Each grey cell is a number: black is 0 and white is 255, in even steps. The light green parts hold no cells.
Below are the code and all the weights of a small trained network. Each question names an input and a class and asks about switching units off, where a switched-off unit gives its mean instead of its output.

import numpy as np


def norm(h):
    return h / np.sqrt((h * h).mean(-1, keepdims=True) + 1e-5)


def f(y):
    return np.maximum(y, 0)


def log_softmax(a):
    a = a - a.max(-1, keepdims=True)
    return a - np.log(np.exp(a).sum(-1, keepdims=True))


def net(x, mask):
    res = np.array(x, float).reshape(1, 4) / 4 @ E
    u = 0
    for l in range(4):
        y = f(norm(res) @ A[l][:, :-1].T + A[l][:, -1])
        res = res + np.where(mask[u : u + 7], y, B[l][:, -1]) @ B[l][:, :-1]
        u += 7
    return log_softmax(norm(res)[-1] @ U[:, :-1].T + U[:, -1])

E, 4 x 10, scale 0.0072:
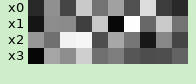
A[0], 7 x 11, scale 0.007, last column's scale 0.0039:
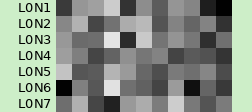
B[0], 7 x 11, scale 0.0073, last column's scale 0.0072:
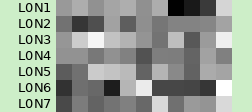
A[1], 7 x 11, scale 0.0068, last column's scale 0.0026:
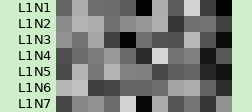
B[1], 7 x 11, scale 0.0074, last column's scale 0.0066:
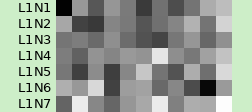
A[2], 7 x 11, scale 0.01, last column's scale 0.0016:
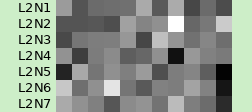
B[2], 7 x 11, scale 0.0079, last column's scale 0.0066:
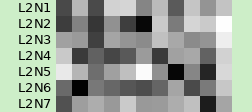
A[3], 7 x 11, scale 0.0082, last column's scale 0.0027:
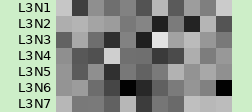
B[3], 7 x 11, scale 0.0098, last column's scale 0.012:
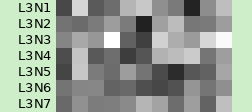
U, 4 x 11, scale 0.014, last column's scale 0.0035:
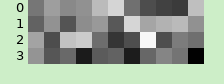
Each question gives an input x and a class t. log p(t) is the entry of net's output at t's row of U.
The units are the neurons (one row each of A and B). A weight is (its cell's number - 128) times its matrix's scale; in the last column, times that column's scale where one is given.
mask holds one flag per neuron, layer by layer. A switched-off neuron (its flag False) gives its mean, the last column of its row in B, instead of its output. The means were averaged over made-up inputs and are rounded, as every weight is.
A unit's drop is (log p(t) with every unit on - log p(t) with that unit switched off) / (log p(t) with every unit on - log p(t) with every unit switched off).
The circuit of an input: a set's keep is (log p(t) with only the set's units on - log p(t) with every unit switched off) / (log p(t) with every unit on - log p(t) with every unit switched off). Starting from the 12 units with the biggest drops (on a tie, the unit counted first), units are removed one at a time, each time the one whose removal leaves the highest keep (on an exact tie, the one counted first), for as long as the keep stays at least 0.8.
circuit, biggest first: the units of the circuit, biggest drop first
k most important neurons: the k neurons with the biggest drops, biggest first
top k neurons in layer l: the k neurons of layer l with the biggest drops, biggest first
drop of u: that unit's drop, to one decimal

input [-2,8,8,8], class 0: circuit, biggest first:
L2N2
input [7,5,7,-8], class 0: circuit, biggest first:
L2N2; L3N3
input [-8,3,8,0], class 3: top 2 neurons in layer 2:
L2N4; L2N2
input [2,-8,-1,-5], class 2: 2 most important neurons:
L0N3; L0N6
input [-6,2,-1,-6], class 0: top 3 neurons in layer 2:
L2N2; L2N1; L2N4
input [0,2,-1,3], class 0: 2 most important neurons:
L0N6; L2N5
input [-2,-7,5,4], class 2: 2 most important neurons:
L3N2; L0N3
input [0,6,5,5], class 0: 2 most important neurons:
L2N2; L0N7
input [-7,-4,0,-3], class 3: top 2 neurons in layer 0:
L0N3; L0N6
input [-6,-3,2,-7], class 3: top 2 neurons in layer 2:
L2N4; L2N6
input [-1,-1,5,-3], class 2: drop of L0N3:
0.2
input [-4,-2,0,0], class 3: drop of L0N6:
0.1
